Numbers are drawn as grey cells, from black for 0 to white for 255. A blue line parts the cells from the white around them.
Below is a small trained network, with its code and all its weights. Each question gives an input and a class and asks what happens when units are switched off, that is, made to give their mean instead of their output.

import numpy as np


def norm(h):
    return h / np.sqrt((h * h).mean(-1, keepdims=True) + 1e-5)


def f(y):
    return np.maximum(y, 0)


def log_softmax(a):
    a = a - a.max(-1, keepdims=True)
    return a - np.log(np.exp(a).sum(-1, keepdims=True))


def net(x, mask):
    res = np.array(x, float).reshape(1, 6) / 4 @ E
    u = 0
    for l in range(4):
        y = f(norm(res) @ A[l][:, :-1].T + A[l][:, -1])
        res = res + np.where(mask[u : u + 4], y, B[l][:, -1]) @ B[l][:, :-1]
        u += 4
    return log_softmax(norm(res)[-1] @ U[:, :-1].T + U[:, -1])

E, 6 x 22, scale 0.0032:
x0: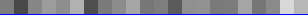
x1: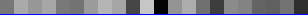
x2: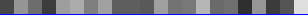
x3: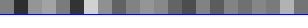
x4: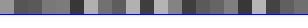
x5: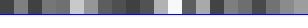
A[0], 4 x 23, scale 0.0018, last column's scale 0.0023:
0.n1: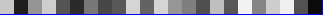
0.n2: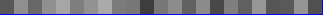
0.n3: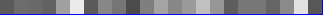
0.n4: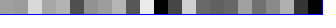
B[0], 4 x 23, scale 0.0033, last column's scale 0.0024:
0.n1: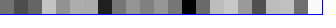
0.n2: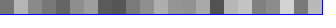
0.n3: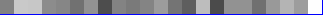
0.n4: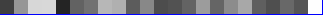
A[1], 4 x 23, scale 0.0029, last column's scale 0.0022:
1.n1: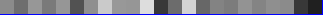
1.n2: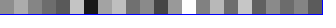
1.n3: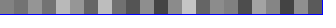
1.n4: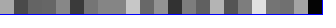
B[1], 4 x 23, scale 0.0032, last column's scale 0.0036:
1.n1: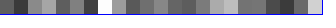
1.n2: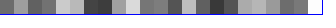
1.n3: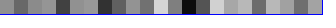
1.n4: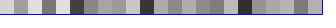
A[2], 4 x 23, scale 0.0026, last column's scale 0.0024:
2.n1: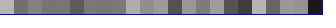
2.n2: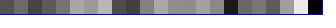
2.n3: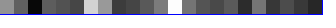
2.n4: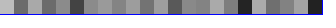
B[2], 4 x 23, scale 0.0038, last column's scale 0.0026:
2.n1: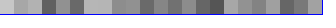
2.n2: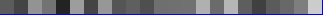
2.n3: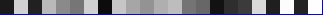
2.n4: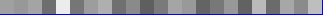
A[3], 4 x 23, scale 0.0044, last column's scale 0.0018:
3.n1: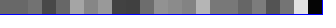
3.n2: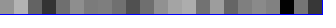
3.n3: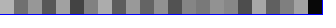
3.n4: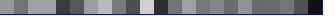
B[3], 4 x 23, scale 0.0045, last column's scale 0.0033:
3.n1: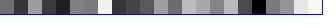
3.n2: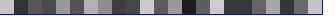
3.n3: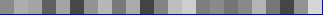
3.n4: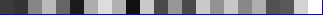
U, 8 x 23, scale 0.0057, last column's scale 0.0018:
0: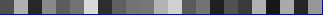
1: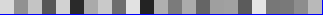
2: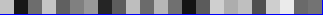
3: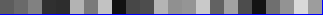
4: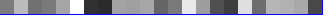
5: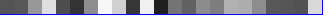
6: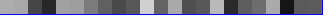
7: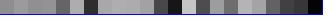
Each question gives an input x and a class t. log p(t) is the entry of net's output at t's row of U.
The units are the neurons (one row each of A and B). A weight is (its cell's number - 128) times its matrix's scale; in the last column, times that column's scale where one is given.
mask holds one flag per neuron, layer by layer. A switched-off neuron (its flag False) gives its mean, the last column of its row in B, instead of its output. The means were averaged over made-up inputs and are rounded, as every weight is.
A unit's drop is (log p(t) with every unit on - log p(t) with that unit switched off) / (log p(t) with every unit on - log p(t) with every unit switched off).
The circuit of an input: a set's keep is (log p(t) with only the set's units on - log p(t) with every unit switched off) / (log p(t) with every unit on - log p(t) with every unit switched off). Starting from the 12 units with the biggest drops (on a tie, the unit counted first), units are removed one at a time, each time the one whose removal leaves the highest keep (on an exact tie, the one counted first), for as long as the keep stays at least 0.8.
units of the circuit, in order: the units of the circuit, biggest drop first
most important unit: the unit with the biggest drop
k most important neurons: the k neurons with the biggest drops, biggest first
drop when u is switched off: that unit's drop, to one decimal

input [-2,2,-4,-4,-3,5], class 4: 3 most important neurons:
(1.n2, 3.n4, 1.n1)
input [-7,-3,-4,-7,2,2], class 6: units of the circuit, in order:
(3.n2)
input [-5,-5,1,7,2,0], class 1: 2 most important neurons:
(1.n4, 3.n3)
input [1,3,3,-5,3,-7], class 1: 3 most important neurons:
(1.n4, 3.n3, 2.n4)
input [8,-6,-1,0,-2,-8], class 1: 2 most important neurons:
(1.n4, 3.n3)
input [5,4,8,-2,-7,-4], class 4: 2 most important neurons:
(1.n2, 3.n4)
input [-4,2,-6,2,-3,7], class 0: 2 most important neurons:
(2.n3, 0.n4)
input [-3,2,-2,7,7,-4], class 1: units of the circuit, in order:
(1.n4, 3.n3)
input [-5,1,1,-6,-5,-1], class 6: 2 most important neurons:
(3.n2, 2.n3)
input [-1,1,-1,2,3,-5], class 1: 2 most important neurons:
(1.n4, 3.n3)
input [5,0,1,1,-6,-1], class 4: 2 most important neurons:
(1.n2, 3.n4)
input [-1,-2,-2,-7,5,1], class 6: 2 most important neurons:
(3.n2, 1.n4)
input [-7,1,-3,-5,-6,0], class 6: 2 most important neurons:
(1.n2, 3.n2)
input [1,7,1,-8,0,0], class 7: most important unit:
1.n2
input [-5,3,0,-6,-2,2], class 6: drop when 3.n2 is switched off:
0.6
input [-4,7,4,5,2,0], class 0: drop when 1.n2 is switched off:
-0.1
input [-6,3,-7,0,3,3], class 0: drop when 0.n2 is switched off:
0.0
